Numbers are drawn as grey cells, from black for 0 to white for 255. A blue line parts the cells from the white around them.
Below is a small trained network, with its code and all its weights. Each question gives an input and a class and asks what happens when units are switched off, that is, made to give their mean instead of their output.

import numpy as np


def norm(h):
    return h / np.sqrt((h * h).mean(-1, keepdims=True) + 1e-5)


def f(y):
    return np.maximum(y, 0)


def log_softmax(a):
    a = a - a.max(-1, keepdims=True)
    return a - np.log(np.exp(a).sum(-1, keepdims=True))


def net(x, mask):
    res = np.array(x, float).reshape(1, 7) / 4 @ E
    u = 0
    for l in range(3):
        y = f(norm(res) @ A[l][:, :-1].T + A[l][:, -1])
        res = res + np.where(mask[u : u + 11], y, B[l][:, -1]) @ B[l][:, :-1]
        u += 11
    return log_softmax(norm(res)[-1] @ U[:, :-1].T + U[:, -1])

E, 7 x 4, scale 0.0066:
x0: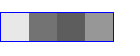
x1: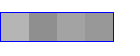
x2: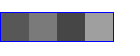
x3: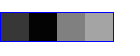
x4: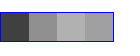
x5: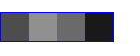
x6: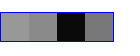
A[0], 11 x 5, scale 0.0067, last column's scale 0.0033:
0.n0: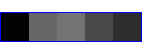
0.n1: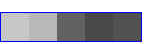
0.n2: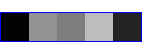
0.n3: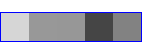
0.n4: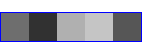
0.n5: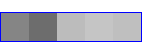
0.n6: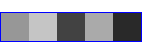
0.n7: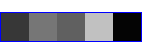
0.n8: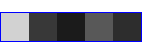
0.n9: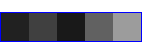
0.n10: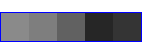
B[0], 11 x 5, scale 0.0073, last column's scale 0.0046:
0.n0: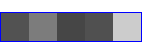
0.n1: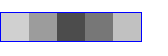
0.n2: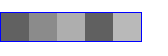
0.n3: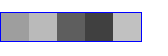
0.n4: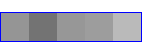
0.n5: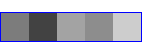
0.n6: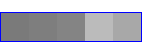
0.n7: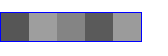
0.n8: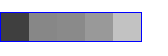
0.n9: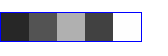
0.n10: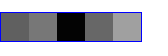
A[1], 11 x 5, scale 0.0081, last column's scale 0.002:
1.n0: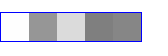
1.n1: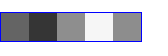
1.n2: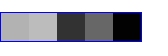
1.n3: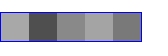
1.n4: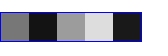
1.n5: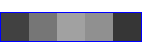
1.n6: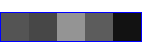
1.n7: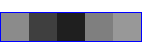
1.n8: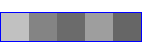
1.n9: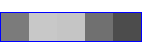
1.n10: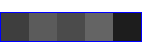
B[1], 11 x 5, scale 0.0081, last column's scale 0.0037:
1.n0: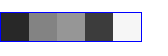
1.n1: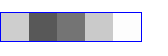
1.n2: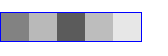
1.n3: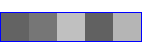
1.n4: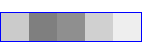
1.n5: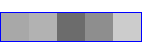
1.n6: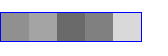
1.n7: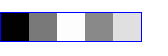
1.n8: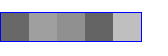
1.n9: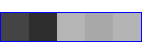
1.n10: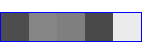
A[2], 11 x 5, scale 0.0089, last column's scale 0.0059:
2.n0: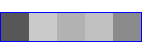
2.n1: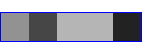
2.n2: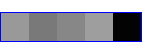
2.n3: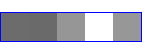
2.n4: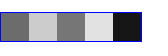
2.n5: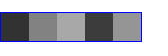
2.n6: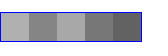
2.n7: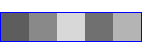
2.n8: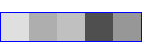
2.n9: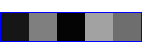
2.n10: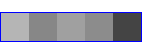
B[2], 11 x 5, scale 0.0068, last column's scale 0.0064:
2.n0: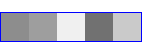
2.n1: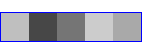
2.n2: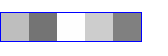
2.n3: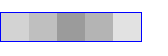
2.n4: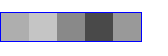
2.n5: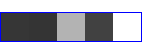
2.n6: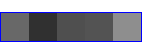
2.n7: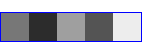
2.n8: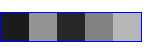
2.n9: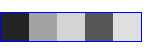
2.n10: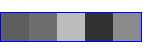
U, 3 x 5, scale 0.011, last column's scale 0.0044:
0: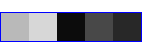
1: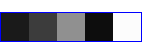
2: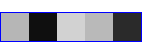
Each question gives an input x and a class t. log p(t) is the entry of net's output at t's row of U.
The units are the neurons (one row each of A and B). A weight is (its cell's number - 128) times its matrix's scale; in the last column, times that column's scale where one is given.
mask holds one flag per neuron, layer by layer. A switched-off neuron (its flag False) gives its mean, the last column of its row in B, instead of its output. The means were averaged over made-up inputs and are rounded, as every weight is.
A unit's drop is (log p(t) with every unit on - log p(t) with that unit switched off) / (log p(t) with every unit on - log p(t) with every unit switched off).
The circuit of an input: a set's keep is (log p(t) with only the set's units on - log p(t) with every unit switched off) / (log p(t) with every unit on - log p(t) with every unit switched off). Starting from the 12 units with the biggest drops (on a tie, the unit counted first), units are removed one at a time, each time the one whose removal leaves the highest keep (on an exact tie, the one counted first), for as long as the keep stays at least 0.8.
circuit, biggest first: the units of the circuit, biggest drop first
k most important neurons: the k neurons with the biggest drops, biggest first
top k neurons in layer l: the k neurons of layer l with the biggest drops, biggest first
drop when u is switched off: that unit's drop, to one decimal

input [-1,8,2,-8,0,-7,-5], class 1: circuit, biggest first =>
[1.n0]
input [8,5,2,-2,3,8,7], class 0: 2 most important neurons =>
[0.n1 2.n5]
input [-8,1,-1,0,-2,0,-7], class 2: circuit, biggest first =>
[0.n9 1.n0 1.n10 2.n9]
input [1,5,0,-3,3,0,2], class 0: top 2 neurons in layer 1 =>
[1.n2 1.n7]
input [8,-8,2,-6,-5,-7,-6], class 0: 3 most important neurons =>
[0.n9 0.n3 2.n5]
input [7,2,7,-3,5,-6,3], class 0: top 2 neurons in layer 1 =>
[1.n9 1.n8]
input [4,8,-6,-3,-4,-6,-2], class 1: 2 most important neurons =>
[1.n0 2.n8]
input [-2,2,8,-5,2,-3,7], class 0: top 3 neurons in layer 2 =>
[2.n5 2.n4 2.n7]
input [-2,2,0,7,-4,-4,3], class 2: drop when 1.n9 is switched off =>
0.0
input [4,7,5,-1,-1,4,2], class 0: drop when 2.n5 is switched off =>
0.1
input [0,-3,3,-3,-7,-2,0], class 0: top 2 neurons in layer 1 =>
[1.n2 1.n0]
